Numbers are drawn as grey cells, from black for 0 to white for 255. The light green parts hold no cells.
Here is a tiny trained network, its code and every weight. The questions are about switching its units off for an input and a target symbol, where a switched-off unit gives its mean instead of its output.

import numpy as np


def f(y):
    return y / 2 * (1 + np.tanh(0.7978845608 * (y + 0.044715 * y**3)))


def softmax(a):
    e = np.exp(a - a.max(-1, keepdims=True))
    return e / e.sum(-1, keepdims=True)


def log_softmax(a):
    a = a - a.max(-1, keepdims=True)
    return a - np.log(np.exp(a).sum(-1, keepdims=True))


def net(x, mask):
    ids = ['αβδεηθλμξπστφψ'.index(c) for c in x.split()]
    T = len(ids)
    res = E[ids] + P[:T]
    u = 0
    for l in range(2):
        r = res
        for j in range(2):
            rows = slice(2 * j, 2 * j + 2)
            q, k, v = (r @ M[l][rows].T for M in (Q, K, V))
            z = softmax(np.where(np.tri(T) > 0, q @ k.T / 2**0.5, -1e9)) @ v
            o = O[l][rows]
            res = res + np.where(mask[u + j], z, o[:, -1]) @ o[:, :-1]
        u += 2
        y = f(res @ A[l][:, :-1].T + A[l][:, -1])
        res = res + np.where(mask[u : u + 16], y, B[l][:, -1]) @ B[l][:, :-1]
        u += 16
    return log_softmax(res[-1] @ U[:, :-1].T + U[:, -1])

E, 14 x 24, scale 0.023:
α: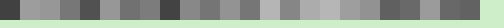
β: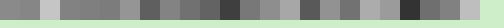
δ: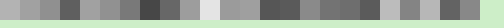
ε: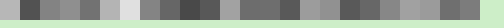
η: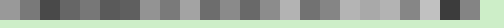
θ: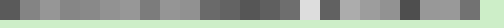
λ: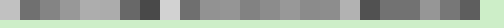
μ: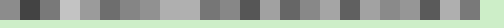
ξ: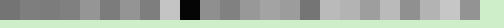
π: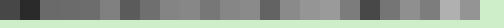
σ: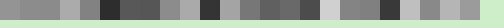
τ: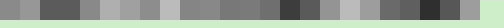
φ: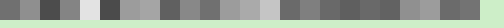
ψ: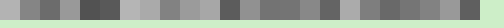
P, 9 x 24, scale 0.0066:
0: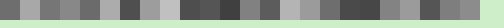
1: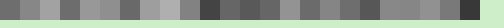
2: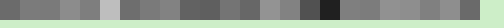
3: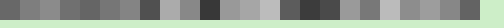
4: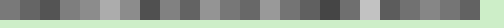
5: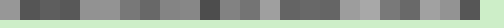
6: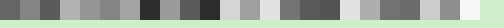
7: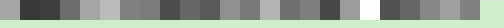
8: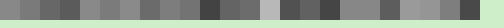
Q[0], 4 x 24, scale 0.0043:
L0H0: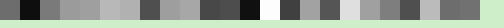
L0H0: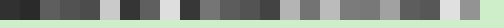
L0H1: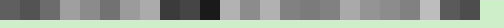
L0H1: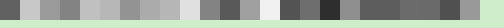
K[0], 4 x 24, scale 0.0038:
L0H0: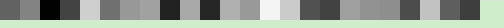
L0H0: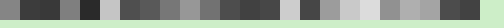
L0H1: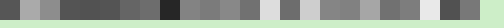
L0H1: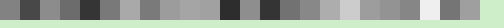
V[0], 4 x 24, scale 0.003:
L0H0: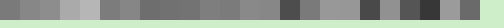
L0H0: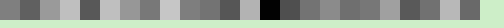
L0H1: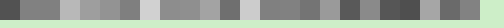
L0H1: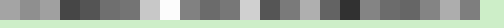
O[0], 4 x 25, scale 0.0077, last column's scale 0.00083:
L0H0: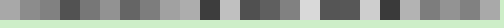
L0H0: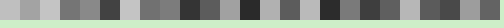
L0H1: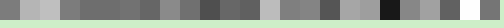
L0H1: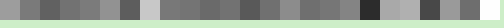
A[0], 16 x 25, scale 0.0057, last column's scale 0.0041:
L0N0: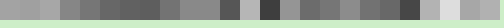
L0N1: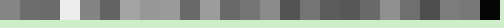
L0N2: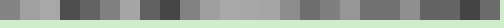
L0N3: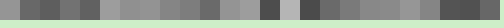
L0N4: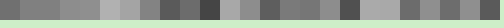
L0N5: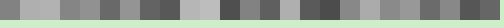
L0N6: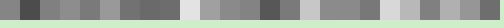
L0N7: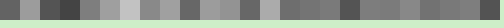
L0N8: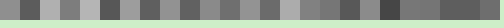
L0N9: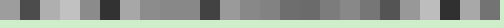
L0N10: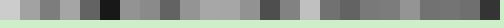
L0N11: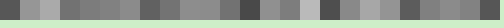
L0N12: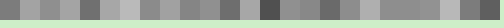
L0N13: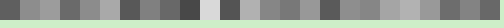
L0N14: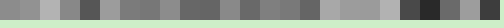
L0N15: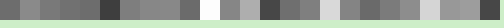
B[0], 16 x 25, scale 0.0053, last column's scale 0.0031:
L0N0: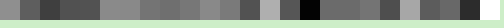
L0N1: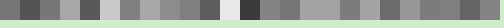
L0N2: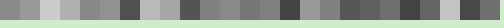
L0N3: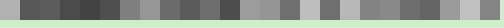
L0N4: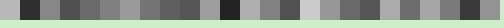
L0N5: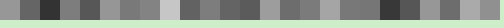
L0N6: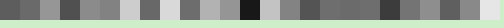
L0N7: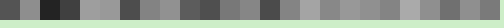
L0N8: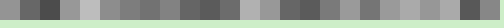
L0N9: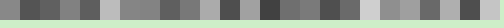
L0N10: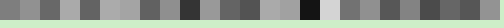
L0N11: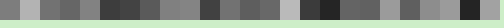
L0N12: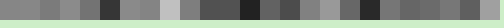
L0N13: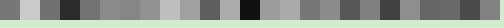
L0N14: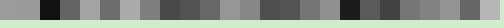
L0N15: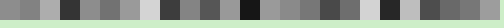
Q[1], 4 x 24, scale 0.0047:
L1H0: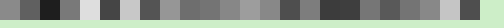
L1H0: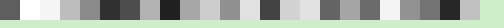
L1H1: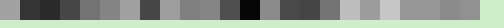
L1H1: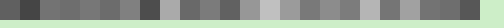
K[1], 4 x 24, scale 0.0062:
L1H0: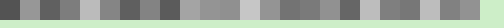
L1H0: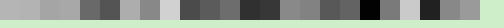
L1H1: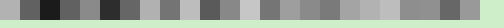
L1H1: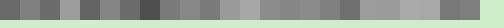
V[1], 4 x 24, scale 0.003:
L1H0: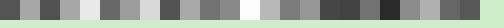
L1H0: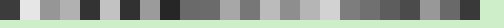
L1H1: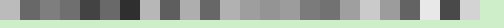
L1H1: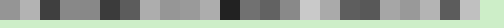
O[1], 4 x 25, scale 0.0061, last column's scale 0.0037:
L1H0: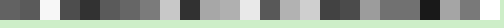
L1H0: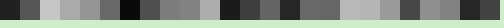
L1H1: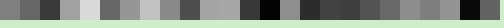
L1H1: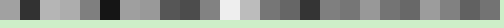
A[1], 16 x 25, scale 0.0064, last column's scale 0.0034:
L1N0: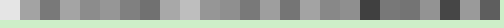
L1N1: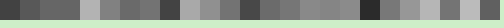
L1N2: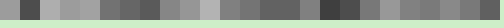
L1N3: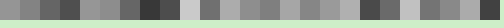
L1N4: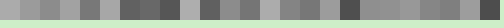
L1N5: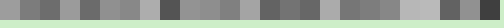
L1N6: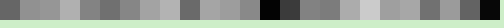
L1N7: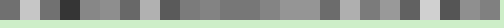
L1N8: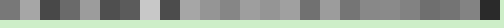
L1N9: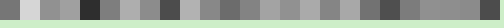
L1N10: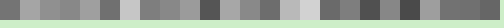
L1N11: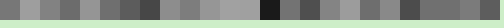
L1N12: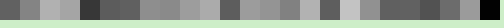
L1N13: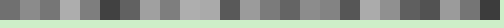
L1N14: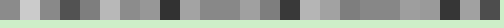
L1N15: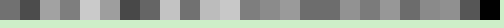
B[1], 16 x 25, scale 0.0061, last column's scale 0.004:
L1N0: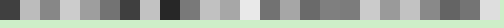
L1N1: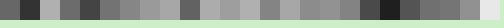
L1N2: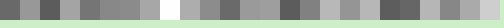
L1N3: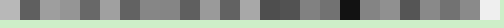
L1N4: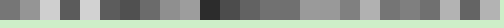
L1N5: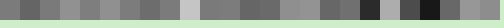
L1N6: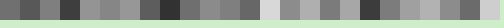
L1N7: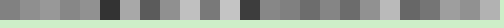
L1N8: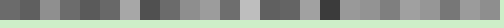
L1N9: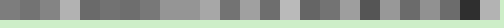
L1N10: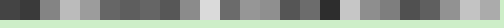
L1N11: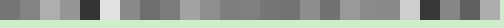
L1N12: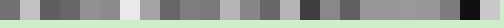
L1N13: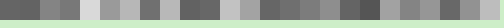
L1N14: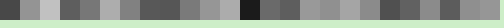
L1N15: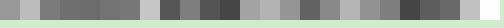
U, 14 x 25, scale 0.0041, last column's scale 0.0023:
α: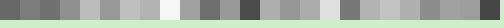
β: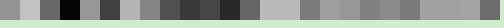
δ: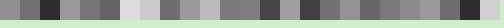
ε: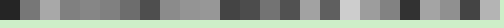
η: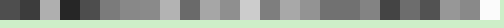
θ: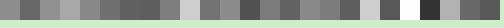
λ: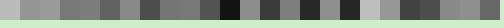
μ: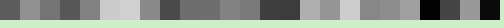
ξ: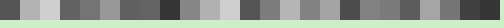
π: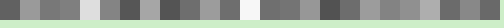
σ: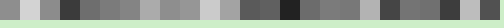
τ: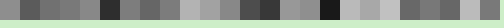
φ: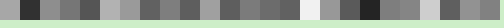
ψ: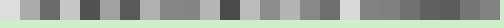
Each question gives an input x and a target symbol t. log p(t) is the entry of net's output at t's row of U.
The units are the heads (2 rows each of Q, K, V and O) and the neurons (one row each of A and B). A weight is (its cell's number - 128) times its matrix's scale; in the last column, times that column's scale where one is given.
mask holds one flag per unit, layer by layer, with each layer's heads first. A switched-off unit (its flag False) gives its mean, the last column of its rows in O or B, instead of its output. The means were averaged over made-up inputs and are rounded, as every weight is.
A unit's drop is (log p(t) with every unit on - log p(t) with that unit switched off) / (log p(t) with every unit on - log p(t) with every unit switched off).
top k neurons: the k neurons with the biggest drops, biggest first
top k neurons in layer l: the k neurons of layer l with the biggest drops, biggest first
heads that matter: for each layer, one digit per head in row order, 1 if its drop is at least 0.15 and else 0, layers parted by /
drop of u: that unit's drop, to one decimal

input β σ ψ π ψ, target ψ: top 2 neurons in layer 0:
L0N10, L0N6
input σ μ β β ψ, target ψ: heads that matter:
10 / 11
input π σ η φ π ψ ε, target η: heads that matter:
10 / 10
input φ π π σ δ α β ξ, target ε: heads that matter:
00 / 10
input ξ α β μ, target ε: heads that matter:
00 / 10
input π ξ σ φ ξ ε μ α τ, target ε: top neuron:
L1N6
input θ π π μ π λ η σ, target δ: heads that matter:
00 / 01
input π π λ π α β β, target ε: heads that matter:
00 / 10
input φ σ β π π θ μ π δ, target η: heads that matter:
10 / 10
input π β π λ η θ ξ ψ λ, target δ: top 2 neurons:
L0N3, L0N0
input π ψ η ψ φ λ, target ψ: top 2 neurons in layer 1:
L1N15, L1N11
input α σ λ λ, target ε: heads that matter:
10 / 10
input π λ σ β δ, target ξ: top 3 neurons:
L1N0, L0N13, L1N14
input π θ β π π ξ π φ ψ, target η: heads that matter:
00 / 10
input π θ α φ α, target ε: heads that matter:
00 / 10
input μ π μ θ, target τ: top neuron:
L1N10
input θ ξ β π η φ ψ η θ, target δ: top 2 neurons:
L0N0, L0N3
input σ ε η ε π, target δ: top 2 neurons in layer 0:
L0N3, L0N0
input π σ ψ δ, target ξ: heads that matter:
00 / 11
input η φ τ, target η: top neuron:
L0N14
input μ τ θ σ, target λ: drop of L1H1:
0.2
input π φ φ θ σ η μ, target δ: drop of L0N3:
0.2
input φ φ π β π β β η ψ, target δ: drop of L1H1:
0.3
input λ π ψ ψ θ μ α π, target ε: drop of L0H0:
0.0
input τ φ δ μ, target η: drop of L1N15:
0.1
